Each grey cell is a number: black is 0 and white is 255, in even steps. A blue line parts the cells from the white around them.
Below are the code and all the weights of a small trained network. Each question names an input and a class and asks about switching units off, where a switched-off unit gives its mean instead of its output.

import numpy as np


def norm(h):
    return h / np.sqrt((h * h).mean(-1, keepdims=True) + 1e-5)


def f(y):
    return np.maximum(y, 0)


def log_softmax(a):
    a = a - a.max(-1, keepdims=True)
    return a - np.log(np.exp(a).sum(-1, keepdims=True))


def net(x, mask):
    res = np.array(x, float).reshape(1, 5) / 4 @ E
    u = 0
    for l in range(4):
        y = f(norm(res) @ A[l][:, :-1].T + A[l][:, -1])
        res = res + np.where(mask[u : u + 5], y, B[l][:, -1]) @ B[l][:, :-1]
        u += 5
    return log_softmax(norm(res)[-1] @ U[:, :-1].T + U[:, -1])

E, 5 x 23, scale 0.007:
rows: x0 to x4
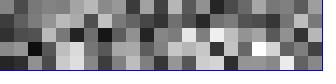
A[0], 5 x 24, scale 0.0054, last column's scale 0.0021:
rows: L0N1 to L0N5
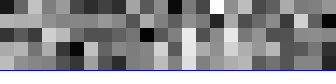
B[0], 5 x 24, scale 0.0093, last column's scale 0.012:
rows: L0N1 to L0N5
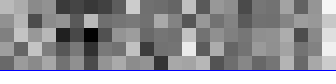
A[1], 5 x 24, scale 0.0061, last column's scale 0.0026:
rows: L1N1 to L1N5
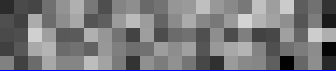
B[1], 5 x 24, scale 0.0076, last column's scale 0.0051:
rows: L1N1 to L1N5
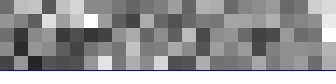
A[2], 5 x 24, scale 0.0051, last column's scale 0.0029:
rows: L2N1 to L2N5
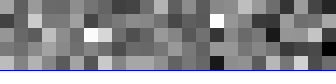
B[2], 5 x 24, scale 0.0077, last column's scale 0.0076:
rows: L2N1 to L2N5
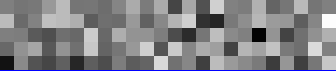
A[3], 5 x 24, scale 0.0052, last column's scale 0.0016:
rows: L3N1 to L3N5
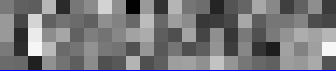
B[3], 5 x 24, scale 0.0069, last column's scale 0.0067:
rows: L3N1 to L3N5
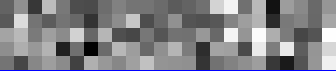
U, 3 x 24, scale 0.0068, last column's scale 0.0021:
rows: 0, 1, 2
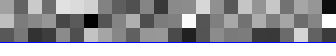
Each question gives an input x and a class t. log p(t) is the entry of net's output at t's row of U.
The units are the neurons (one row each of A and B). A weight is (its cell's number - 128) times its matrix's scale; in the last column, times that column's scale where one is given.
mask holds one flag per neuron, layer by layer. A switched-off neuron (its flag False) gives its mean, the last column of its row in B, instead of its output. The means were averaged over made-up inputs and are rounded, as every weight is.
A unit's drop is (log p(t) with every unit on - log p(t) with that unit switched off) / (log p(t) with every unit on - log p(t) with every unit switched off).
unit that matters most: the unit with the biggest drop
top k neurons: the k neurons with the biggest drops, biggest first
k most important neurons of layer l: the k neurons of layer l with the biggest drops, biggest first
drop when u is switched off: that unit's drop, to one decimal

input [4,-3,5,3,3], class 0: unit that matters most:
L0N1
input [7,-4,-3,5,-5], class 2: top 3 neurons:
L0N3; L0N1; L0N2
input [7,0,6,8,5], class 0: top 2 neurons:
L1N1; L0N1
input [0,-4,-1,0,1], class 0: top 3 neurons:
L0N1; L0N3; L1N2
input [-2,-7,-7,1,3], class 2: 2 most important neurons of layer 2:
L2N5; L2N2
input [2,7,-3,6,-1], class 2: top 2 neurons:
L0N4; L0N1
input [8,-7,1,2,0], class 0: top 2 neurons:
L0N1; L0N3
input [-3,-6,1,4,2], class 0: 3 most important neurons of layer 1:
L1N2; L1N1; L1N3
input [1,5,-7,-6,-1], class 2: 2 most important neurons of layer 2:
L2N3; L2N5
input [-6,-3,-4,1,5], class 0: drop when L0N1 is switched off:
0.1
